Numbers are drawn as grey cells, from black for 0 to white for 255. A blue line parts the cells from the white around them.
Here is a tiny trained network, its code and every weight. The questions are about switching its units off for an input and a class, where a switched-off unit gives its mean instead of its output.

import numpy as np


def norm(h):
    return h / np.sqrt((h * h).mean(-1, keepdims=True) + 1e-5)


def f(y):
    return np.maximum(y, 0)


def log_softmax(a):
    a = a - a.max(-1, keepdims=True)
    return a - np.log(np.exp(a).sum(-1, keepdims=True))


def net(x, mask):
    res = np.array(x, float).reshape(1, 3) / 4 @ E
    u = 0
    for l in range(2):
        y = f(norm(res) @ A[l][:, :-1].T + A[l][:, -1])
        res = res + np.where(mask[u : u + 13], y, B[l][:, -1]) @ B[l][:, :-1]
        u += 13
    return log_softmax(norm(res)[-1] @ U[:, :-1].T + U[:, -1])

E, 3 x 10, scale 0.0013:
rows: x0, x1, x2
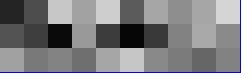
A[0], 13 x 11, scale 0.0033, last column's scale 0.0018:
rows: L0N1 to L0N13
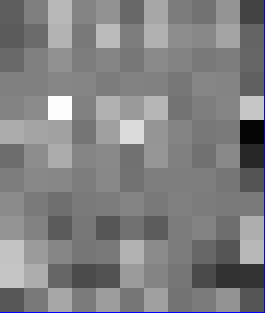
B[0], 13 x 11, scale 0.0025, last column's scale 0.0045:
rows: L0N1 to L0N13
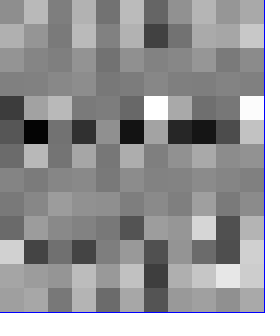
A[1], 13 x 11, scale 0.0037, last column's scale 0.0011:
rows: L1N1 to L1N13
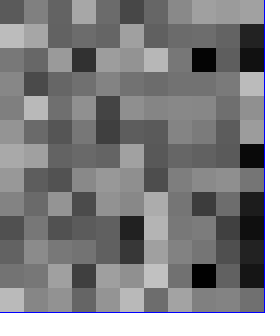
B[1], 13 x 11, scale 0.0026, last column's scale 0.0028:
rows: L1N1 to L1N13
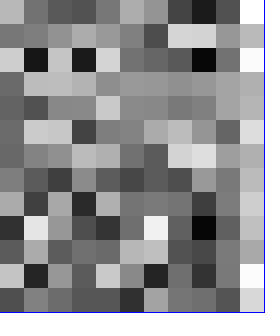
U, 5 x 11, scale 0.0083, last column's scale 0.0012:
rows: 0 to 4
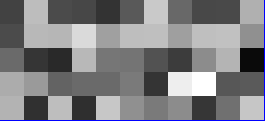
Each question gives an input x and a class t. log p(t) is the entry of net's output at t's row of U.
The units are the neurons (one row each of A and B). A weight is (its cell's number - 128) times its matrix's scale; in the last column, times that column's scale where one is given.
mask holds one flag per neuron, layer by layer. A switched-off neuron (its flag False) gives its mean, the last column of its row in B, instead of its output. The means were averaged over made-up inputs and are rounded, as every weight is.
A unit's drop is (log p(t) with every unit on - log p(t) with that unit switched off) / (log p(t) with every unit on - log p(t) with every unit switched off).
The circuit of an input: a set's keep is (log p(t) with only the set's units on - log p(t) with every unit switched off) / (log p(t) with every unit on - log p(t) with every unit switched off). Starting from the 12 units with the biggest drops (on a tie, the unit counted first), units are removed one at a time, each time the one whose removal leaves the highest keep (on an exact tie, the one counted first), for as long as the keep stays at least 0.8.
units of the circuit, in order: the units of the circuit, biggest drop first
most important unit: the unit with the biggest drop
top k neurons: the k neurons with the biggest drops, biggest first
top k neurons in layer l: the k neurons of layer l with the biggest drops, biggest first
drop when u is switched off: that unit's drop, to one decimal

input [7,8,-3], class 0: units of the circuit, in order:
L0N12; L1N10
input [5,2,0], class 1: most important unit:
L0N6
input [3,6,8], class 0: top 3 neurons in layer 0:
L0N12; L0N2; L0N1
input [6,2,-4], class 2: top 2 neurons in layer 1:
L1N6; L1N1
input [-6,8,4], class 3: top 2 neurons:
L0N5; L0N6
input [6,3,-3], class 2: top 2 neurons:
L0N5; L1N1
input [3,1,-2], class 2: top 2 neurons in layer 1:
L1N6; L1N1
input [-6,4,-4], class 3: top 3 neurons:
L0N5; L0N6; L0N12
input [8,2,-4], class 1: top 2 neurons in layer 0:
L0N6; L0N11
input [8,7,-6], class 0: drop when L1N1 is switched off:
0.4
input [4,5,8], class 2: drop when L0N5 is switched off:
0.1
